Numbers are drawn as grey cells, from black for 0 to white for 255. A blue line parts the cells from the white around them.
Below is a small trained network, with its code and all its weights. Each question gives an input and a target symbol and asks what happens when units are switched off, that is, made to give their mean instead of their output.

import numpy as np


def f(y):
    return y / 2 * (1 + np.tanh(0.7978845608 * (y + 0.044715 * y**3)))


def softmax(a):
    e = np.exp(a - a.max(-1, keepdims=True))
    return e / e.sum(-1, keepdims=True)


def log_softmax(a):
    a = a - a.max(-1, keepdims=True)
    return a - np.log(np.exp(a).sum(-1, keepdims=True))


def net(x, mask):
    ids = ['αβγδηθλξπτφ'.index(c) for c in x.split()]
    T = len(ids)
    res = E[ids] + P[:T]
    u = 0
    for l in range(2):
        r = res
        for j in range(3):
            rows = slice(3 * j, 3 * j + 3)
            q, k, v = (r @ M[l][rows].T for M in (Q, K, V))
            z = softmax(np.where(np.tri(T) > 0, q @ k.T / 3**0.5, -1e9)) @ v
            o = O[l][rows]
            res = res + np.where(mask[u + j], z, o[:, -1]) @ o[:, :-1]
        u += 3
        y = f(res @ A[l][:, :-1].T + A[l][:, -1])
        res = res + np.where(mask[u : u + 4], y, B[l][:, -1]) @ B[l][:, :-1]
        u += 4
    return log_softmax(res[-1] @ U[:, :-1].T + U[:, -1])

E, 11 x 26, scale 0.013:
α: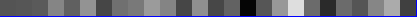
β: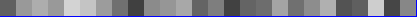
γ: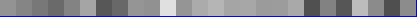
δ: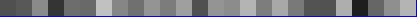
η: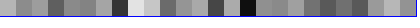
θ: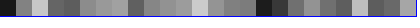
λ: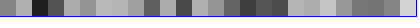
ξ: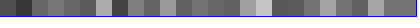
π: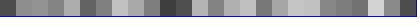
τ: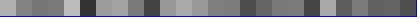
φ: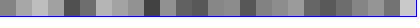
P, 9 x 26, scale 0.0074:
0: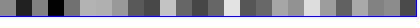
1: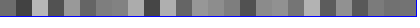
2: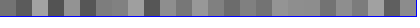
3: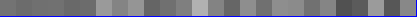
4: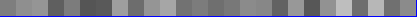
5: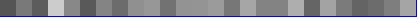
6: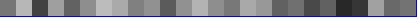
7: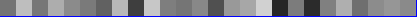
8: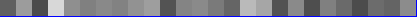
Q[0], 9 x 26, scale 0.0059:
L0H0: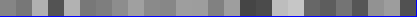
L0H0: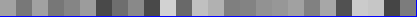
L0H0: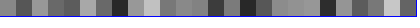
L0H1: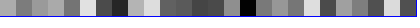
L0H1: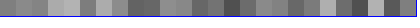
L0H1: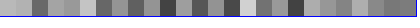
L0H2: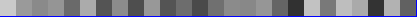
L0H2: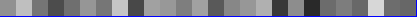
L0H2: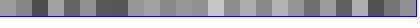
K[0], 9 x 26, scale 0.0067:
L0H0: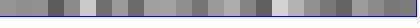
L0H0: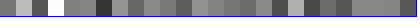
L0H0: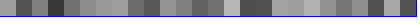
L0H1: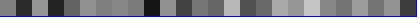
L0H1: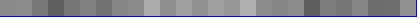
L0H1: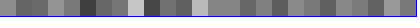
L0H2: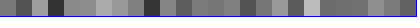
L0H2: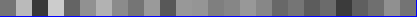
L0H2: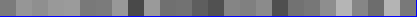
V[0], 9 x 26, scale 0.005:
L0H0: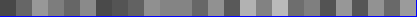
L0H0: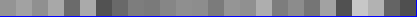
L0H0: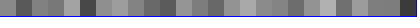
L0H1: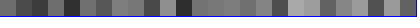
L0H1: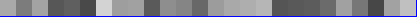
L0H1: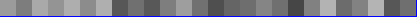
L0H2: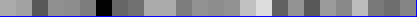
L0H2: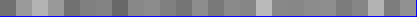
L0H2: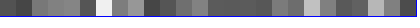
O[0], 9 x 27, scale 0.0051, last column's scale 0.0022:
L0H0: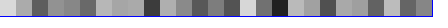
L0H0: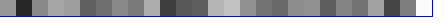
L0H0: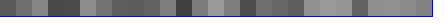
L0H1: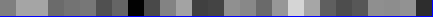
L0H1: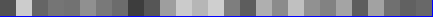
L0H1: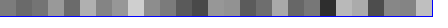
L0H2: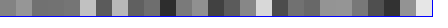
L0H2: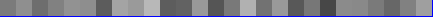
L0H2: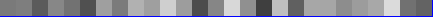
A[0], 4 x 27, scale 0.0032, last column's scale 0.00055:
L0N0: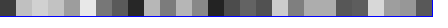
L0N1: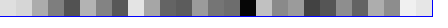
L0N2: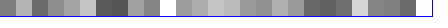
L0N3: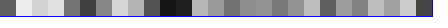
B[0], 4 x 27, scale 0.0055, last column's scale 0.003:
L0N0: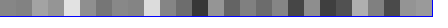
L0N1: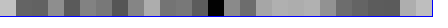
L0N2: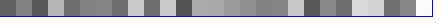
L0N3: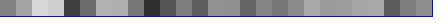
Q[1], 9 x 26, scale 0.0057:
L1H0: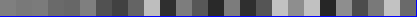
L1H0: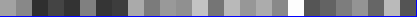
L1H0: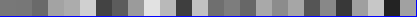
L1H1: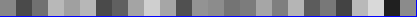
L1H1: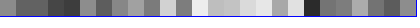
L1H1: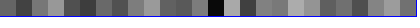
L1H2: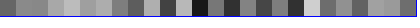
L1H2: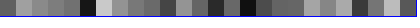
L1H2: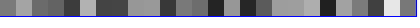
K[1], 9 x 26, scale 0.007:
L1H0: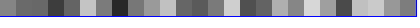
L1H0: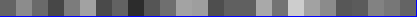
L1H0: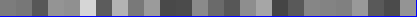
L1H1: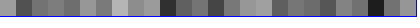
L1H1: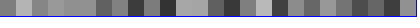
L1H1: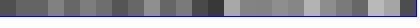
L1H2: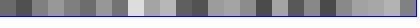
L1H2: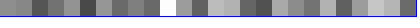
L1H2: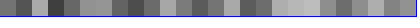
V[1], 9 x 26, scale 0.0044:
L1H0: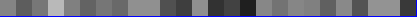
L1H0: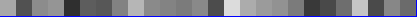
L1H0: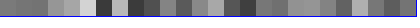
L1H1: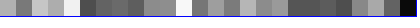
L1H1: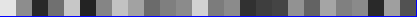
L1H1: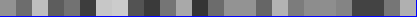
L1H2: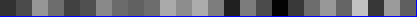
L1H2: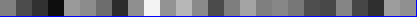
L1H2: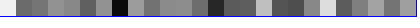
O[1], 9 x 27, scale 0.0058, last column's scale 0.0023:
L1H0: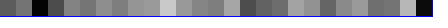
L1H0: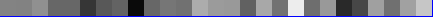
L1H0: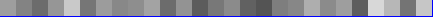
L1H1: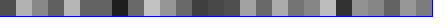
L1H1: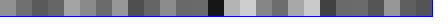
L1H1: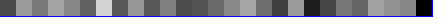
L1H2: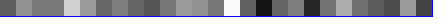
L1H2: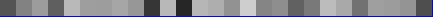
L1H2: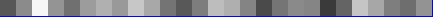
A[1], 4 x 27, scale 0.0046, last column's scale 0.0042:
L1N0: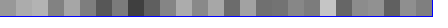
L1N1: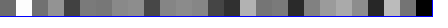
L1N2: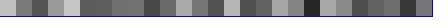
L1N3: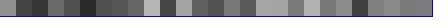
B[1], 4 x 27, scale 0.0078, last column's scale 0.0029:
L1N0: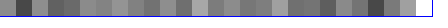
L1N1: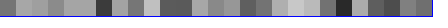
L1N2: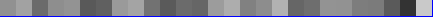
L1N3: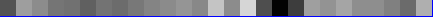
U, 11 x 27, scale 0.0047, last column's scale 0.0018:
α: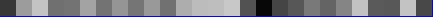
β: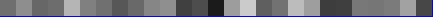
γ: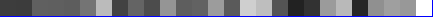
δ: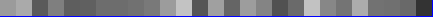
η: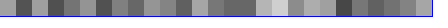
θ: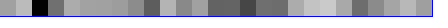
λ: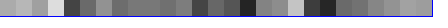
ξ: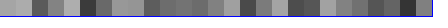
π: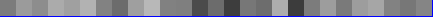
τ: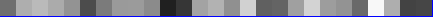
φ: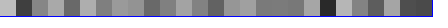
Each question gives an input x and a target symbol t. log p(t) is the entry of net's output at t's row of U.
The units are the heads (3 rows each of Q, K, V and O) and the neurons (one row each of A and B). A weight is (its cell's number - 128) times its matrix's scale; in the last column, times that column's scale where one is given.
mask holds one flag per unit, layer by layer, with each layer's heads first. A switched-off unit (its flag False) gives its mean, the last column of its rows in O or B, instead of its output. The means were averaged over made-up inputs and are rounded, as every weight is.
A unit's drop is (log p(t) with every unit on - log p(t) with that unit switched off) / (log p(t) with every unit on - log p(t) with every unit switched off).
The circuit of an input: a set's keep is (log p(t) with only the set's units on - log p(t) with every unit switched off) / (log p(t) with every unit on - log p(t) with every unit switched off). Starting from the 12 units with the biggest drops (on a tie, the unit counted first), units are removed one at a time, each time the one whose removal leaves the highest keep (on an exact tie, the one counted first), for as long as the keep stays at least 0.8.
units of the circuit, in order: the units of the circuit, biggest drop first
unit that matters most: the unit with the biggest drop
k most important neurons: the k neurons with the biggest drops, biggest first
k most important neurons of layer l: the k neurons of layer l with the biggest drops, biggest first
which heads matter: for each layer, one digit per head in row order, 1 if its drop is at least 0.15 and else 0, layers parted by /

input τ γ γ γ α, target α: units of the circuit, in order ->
[L1N3, L0H0, L1H0, L1H1]
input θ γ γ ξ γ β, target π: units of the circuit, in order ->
[L1H0, L0N0]
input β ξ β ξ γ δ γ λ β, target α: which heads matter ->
010 / 001
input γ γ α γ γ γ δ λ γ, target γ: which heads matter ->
001 / 011
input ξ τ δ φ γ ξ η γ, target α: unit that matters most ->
L0H2
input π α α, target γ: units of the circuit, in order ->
[L1N3, L1H2, L0H0]
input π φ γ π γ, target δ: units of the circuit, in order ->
[L1H2, L1N3, L0N3]
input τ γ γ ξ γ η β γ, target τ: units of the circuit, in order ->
[L1H2, L0H2, L0N1]
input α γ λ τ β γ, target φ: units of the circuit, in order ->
[L0H2, L1H1, L0N2, L1H0]
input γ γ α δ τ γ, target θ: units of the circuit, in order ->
[L0H2, L1H0, L0N2, L1H2]
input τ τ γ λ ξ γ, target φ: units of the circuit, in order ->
[L1H1, L0N2, L0H2]
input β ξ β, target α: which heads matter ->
010 / 101
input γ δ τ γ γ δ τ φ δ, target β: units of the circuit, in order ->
[L0H0, L1H1, L1N1, L0H1]
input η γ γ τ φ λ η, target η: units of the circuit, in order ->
[L1H2, L0N1, L1H0, L0H0]
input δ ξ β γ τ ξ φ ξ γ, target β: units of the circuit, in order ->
[L0H2, L1H1, L0N2]
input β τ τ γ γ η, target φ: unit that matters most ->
L1H1
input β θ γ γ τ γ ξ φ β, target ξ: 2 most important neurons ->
[L1N2, L0N2]
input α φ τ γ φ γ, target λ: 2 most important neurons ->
[L0N2, L0N3]
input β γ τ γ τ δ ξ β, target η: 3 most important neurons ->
[L1N0, L0N0, L0N2]
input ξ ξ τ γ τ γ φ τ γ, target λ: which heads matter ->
001 / 011
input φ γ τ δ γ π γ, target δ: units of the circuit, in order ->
[L1H2, L0H2, L1N3, L0N3]
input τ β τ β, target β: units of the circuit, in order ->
[L1H1]
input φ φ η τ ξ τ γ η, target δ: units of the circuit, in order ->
[L1N3, L1H2, L0N1, L0H1]
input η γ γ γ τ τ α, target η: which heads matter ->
101 / 101
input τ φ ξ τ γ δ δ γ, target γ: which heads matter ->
000 / 011
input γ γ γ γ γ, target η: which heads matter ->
000 / 010
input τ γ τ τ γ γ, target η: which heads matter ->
001 / 010
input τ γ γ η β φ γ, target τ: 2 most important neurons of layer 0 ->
[L0N1, L0N2]
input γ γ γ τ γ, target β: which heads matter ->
000 / 010
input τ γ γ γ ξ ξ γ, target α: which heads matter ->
000 / 001
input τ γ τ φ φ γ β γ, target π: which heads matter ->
000 / 110
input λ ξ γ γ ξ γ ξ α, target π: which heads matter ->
110 / 100
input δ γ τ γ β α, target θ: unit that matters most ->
L0H0
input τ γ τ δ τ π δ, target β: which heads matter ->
100 / 110
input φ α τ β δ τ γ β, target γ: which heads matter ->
010 / 011
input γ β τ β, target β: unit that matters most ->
L0H1
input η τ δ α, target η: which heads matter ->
100 / 101
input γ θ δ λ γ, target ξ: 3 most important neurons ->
[L1N2, L0N2, L0N1]
